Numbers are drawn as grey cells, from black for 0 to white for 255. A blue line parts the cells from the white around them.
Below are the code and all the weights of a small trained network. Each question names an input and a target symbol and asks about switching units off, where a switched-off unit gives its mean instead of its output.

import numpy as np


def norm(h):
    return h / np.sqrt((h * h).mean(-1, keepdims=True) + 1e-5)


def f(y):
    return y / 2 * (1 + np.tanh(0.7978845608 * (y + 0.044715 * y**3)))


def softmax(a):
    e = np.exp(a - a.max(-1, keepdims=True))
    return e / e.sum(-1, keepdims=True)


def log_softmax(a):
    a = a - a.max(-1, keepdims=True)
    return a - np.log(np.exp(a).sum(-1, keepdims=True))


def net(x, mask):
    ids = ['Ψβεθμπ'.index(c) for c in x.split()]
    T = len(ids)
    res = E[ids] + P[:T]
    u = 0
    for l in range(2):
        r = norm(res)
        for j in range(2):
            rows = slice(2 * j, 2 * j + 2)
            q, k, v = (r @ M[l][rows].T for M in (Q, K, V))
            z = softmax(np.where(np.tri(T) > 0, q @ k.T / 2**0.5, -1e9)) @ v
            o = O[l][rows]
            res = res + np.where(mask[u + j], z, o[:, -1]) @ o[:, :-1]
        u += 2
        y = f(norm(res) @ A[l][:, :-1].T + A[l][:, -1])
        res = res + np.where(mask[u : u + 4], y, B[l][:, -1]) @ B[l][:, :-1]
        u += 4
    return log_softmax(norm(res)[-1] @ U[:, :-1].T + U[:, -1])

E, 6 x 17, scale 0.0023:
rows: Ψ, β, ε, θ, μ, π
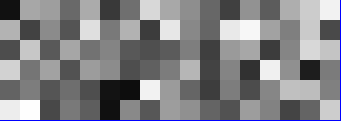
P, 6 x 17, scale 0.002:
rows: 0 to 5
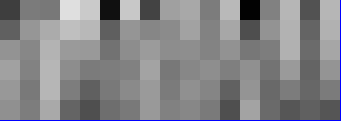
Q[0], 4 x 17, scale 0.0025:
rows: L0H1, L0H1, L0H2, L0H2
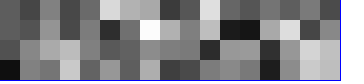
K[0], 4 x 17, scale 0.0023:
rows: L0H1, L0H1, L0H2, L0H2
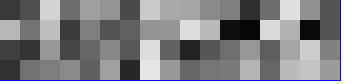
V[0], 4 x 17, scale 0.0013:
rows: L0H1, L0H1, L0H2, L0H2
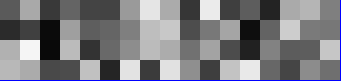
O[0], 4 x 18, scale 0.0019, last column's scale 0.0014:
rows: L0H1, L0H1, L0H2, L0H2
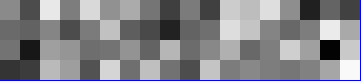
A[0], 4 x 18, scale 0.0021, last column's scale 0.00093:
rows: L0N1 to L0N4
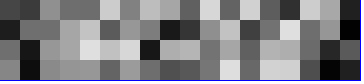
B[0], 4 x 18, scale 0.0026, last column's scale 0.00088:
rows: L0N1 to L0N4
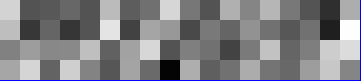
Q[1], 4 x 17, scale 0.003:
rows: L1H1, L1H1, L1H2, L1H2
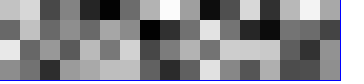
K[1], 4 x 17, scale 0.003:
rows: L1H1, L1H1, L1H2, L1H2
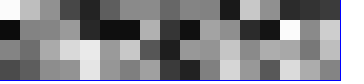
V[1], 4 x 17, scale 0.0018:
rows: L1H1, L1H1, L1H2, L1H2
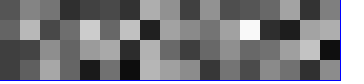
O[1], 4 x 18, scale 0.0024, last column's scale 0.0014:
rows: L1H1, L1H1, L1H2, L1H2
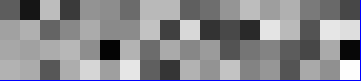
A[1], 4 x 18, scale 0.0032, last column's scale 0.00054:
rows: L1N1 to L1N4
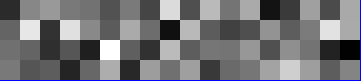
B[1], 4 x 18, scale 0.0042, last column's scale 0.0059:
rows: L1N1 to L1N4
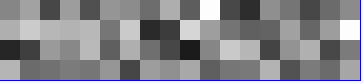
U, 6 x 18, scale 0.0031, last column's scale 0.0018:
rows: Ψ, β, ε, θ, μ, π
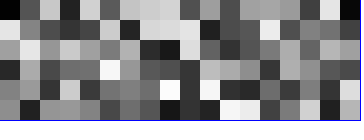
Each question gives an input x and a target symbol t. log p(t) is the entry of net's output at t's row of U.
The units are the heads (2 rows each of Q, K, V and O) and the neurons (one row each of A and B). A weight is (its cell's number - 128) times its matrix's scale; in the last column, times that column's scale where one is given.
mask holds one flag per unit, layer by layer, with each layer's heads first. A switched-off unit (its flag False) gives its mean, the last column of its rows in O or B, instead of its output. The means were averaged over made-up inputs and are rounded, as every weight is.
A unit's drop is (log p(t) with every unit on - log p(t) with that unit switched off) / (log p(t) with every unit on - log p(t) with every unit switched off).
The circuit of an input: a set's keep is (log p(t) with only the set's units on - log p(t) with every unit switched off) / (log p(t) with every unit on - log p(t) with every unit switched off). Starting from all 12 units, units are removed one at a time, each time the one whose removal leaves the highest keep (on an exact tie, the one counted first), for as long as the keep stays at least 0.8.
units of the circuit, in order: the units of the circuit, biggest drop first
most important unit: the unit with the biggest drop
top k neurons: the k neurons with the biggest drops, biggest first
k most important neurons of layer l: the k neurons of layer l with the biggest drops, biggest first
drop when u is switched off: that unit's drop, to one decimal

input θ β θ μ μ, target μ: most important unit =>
L1H1
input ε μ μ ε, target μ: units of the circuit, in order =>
L1H1; L1N1
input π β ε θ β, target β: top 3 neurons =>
L0N1; L0N3; L1N2
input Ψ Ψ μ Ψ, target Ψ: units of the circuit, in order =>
L1N2; L1H1
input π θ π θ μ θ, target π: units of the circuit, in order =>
L1H1; L1N3
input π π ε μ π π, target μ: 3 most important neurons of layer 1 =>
L1N1; L1N2; L1N4
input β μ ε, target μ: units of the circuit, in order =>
L1H1; L1N1; L0N2; L1N2
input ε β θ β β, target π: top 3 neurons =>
L0N1; L1N3; L0N4
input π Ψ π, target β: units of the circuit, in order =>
L1H2; L0H2; L1N2
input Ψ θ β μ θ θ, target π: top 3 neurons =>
L1N3; L0N3; L1N2
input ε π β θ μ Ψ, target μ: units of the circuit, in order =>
L1H1; L1N1
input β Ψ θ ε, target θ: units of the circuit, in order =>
L1H1; L1N3; L1N1
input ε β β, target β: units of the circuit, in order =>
L1H2; L1N2; L1H1
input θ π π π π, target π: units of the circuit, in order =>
L1H2; L1N3; L0H2
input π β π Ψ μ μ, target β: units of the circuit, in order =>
L1N4
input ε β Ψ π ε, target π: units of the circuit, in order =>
L1H2; L1N3
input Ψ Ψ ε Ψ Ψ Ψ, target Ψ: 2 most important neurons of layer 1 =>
L1N2; L1N4
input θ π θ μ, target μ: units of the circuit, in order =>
L1H1; L0H1; L1N1; L0N4
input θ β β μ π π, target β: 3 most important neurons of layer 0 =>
L0N4; L0N2; L0N3
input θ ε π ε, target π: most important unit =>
L1N3
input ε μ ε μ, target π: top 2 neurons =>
L1N2; L0N2
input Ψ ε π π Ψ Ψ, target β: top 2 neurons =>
L1N4; L0N2
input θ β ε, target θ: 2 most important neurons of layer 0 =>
L0N3; L0N4
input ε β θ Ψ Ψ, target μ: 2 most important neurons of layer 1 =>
L1N1; L1N2
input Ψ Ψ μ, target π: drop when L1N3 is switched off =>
0.0
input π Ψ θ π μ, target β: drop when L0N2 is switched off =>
0.1
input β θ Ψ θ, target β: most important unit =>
L0H1
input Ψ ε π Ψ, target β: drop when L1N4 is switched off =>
0.2
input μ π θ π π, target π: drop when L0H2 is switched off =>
1.0
